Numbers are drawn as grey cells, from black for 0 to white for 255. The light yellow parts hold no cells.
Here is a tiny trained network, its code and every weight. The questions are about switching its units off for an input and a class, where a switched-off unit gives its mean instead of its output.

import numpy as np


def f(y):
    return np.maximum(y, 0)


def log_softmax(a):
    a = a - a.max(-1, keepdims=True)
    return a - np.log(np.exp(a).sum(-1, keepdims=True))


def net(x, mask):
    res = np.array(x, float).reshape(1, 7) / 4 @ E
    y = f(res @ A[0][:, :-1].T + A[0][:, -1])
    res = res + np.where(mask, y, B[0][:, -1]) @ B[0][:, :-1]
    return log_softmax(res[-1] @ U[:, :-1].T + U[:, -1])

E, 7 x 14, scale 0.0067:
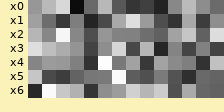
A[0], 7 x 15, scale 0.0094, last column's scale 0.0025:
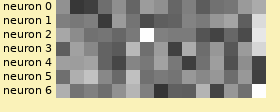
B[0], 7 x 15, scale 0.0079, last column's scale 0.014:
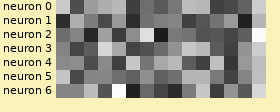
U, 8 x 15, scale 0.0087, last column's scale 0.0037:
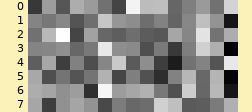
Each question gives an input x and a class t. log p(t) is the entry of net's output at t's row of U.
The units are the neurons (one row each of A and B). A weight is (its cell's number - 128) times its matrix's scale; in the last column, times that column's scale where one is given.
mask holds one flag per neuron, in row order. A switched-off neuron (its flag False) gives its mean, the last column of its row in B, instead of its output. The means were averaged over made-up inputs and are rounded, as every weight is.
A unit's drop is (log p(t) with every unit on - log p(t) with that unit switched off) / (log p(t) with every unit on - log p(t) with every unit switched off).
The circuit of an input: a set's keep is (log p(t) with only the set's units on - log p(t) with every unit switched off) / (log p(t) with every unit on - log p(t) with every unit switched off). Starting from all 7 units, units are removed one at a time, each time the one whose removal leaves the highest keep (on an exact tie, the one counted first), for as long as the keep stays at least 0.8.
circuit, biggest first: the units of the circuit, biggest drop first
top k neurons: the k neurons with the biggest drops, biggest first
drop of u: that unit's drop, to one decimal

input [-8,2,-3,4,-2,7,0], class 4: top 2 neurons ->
[neuron 2; neuron 3]
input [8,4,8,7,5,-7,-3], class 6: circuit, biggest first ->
[neuron 4]
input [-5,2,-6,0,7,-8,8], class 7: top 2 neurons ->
[neuron 5; neuron 3]
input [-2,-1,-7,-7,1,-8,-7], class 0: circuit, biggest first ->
[neuron 6; neuron 1]
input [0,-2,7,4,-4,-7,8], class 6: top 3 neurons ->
[neuron 6; neuron 4; neuron 0]
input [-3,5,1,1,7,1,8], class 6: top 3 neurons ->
[neuron 4; neuron 6; neuron 0]
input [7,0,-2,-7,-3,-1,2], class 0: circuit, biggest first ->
[neuron 6; neuron 2]
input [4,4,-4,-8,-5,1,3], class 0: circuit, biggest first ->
[neuron 2; neuron 6]
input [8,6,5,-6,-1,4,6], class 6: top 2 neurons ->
[neuron 4; neuron 6]
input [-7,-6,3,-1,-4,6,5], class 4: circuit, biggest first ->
[neuron 3; neuron 6]
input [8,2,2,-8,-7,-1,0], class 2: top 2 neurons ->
[neuron 2; neuron 1]
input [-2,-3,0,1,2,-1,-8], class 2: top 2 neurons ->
[neuron 3; neuron 2]
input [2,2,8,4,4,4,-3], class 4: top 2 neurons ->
[neuron 4; neuron 0]
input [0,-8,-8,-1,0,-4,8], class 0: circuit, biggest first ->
[neuron 6]
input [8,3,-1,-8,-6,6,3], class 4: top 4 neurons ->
[neuron 6; neuron 1; neuron 5; neuron 3]
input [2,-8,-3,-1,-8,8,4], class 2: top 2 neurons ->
[neuron 6; neuron 4]
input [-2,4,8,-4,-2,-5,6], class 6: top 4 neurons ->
[neuron 6; neuron 4; neuron 0; neuron 1]
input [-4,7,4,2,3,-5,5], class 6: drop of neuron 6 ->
0.1
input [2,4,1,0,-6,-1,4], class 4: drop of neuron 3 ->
0.3
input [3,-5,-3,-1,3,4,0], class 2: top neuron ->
[neuron 0]
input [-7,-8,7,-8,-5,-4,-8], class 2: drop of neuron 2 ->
0.2
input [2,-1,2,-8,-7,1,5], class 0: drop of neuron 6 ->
0.4
